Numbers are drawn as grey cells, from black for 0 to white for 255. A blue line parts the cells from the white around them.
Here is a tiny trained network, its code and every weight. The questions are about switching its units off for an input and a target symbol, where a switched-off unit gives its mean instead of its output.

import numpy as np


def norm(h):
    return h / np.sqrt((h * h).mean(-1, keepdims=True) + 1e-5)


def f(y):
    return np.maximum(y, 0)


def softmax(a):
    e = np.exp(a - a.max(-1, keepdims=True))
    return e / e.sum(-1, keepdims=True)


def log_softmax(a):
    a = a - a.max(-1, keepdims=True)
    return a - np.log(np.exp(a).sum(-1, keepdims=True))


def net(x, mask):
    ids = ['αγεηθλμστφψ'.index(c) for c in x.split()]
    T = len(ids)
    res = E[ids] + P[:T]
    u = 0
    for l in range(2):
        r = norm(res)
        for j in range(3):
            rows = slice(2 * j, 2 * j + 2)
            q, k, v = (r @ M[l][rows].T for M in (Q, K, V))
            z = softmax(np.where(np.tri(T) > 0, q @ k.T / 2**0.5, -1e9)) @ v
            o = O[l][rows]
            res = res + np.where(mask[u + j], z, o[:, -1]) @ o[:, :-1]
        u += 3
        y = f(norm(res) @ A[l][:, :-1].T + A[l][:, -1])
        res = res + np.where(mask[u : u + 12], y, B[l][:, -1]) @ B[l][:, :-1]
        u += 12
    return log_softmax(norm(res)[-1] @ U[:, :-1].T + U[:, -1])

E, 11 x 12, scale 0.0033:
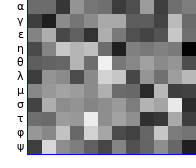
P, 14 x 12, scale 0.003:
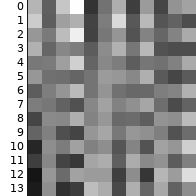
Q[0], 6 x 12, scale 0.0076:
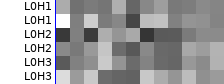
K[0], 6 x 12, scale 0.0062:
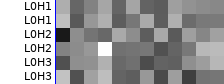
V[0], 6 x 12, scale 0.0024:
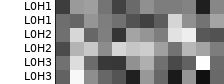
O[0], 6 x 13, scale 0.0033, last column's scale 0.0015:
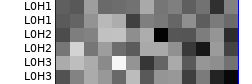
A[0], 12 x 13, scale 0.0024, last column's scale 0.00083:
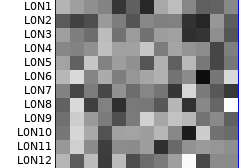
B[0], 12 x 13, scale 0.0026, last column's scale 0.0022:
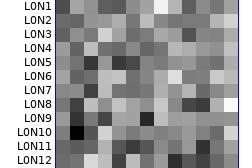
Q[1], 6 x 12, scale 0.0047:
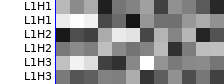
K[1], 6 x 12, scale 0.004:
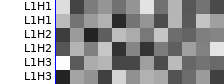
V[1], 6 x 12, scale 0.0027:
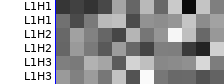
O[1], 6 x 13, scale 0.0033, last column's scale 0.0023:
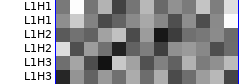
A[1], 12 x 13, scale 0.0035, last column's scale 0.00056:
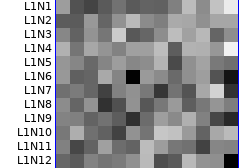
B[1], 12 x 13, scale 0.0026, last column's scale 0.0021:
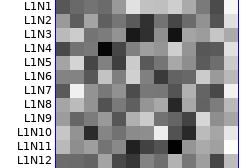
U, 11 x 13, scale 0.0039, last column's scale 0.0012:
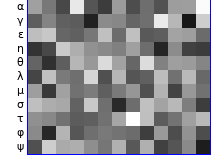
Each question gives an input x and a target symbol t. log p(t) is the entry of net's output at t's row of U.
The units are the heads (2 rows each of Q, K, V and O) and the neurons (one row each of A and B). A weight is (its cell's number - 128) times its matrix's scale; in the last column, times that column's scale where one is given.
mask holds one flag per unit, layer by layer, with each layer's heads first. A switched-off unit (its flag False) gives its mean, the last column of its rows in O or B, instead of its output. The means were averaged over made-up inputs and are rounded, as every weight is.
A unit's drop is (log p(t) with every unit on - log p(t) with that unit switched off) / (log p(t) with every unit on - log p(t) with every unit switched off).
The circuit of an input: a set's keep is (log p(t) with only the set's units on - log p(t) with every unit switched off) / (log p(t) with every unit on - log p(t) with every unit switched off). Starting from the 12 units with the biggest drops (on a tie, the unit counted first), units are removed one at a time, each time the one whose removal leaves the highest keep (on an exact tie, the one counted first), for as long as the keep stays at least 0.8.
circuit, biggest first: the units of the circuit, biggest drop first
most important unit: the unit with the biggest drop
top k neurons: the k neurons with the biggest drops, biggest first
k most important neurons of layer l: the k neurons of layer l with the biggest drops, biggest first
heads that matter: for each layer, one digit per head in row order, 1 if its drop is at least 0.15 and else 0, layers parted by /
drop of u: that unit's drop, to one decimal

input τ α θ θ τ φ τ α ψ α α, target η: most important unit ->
L0H3
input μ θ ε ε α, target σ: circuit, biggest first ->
L0H2; L0H3; L1H3
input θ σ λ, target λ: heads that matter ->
000 / 001
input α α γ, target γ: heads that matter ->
010 / 000
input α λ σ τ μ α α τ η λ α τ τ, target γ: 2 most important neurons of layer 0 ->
L0N10; L0N8
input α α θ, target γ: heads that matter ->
011 / 001
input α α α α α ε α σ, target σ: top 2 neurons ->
L0N4; L1N3
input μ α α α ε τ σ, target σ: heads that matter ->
001 / 000
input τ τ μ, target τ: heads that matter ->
010 / 000
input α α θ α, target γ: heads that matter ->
011 / 000
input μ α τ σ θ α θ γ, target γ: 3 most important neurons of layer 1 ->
L1N12; L1N7; L1N2
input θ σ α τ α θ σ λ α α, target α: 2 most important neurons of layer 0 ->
L0N4; L0N11
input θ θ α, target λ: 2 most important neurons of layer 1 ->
L1N7; L1N1
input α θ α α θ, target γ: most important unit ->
L0H3
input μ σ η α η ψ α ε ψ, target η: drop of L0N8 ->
0.1
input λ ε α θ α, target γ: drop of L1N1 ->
0.2
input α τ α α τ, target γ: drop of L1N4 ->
0.3
